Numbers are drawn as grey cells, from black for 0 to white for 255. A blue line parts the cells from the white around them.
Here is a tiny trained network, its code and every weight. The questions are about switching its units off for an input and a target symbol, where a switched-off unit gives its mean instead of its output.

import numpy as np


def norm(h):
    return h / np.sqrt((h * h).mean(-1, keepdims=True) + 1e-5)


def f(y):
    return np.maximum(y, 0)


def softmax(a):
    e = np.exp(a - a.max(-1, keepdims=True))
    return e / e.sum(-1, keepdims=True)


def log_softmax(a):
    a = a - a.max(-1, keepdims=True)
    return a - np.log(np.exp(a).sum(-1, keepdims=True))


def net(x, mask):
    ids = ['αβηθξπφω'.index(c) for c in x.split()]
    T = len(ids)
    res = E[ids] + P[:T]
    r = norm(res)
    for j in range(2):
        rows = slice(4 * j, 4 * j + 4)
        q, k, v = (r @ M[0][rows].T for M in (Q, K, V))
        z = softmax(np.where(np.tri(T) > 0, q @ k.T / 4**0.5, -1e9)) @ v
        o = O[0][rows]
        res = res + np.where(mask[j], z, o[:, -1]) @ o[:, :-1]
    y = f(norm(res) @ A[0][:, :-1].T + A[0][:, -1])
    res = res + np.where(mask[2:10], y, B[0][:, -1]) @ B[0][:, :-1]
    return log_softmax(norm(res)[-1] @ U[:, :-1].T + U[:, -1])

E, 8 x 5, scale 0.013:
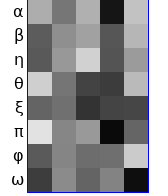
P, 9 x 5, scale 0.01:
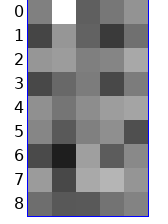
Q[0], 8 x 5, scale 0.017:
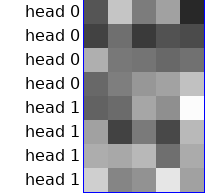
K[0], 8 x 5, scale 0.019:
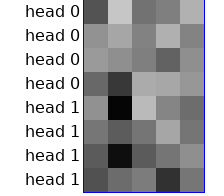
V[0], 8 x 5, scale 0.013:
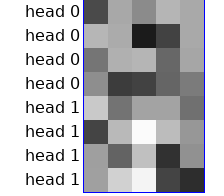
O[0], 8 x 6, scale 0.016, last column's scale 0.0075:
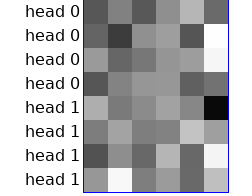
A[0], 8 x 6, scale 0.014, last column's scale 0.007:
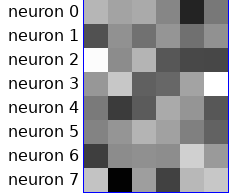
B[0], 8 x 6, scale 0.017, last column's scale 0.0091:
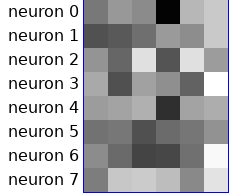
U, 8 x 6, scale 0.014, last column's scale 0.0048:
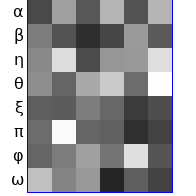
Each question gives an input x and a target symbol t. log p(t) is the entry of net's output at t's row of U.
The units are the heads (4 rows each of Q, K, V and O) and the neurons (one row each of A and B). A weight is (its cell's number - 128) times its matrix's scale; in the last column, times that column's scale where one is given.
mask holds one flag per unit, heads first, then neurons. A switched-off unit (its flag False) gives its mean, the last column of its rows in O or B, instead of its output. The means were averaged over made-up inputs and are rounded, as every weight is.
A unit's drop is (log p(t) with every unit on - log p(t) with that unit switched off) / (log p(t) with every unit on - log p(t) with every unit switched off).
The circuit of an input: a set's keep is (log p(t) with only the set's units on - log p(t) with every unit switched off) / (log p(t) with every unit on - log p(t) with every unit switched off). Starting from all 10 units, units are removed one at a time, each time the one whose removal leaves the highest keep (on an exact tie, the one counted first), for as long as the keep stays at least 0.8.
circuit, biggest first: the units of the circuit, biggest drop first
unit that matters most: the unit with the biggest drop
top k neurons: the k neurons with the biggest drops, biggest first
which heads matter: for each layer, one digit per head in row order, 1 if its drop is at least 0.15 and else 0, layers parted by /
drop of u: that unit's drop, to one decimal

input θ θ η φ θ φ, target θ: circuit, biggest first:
[head 1; neuron 7]
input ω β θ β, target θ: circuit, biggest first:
[head 1; neuron 7]
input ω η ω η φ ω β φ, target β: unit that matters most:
neuron 6
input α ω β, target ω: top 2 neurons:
[neuron 3; neuron 7]
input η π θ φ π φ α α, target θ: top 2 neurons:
[neuron 7; neuron 0]
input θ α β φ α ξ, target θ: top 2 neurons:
[neuron 6; neuron 7]
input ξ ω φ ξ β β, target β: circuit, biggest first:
[neuron 6; head 1]
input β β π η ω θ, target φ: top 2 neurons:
[neuron 2; neuron 0]
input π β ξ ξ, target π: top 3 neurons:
[neuron 0; neuron 3; neuron 6]
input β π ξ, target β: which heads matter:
10
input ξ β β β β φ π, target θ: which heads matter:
01
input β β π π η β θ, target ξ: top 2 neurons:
[neuron 3; neuron 2]
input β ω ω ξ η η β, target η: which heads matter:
11
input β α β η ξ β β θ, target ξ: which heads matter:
10
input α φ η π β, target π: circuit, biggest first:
[head 1]
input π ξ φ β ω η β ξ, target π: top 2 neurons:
[neuron 0; neuron 3]
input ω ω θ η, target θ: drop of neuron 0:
0.2
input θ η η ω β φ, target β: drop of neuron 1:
0.0
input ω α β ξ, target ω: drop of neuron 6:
0.1
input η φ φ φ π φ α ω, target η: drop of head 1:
0.6
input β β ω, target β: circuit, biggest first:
[head 0]
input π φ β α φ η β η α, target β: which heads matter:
01
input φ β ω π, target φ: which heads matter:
01
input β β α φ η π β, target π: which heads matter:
11
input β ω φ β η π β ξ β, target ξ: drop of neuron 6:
-0.1
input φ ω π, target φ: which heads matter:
00
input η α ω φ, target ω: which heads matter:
11
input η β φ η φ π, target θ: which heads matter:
01
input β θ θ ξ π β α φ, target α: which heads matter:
01
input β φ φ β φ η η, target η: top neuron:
[neuron 0]
